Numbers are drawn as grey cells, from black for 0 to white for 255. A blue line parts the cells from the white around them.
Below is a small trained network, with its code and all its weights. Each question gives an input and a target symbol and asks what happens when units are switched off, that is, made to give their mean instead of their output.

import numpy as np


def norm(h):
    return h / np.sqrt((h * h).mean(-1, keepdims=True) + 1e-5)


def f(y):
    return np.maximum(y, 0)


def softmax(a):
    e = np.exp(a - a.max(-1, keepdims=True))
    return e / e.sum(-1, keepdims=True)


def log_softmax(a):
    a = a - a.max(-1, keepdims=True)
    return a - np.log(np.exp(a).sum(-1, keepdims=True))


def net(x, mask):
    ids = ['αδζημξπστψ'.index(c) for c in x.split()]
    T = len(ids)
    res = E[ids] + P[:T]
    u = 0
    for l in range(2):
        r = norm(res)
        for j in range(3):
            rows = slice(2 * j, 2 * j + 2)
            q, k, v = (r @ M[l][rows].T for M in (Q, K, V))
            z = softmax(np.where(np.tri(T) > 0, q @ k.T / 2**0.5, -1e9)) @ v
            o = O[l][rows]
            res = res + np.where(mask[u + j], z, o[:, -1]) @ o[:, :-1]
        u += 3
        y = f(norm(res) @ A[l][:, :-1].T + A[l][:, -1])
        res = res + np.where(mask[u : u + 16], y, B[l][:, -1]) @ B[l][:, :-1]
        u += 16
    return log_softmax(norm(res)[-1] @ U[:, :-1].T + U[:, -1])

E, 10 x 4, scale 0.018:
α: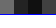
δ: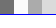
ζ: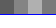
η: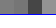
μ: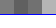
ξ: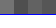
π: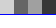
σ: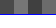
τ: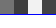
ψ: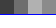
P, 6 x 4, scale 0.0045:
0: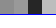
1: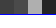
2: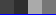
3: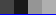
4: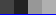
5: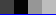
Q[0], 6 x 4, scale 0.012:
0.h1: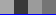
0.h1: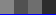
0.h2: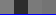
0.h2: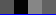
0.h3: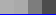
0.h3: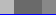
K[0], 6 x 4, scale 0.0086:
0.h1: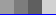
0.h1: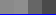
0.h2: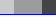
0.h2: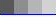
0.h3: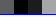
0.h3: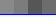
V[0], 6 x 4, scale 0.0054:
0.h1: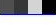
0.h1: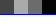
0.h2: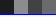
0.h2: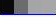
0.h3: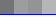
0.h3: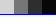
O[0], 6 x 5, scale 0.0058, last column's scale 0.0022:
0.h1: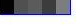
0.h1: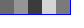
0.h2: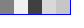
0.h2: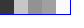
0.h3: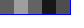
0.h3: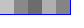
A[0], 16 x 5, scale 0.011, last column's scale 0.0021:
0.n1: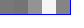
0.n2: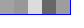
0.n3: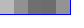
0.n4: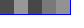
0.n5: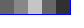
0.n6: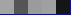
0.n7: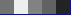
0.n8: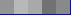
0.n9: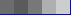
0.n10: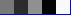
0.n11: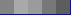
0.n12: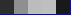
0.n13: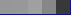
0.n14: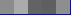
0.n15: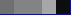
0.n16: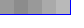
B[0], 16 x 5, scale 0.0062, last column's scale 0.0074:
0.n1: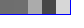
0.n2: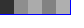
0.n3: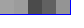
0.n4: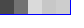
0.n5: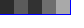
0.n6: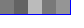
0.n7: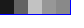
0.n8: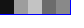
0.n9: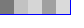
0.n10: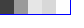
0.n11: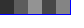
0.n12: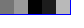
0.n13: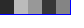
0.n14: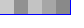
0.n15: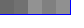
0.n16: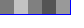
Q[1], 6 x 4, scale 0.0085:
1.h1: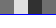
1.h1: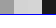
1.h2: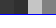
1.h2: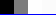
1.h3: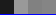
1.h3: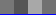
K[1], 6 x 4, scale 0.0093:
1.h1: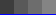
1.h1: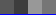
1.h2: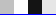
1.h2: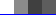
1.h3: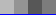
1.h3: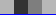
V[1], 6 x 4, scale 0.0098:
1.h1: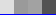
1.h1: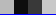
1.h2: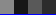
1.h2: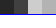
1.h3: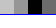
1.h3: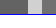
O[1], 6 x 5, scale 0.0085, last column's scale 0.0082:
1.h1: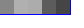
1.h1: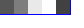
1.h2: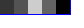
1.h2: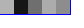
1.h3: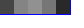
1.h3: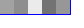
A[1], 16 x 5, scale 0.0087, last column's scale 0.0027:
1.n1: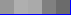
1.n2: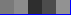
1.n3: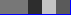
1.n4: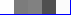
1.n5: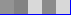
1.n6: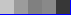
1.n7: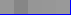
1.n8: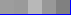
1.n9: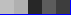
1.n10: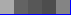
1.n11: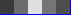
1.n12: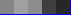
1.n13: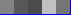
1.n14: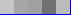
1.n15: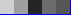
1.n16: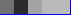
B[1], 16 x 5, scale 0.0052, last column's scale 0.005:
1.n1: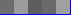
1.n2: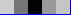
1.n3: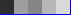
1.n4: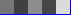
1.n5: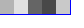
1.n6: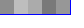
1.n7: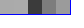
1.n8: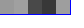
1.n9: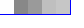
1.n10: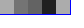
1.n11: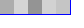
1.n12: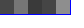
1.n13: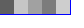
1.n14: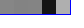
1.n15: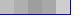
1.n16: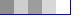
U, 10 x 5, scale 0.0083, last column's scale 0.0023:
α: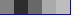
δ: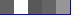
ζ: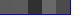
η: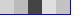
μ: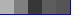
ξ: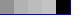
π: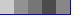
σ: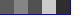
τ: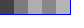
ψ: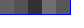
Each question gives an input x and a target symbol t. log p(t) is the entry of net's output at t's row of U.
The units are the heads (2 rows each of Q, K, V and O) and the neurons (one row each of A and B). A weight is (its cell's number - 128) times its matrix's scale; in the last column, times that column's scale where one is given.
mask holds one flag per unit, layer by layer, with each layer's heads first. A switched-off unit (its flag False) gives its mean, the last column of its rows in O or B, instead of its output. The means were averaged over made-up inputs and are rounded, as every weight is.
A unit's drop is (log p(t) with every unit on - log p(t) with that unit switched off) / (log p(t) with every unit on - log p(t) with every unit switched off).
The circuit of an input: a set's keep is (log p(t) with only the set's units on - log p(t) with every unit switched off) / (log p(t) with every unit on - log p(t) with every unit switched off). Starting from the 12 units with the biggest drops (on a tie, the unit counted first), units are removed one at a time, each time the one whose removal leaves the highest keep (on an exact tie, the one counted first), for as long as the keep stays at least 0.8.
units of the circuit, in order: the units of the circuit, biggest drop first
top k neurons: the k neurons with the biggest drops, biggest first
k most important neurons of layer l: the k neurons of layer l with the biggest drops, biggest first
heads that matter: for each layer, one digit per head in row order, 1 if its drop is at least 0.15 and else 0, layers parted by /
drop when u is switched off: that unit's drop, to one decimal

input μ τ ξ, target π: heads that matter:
100 / 101
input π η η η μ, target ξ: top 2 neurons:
(0.n4, 0.n1)
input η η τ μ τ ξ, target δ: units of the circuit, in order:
(0.h1, 1.h2, 0.n10, 0.n4)
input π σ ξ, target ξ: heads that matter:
010 / 000
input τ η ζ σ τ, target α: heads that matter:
000 / 110
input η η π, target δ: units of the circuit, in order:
(0.h1, 0.n10, 1.h2, 0.n2)
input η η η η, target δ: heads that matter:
100 / 110
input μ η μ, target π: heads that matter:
100 / 000
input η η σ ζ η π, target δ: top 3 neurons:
(0.n10, 0.n2, 0.n8)
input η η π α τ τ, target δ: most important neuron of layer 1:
(1.n5)
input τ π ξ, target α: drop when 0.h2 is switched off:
0.0
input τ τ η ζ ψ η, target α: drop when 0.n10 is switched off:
0.1
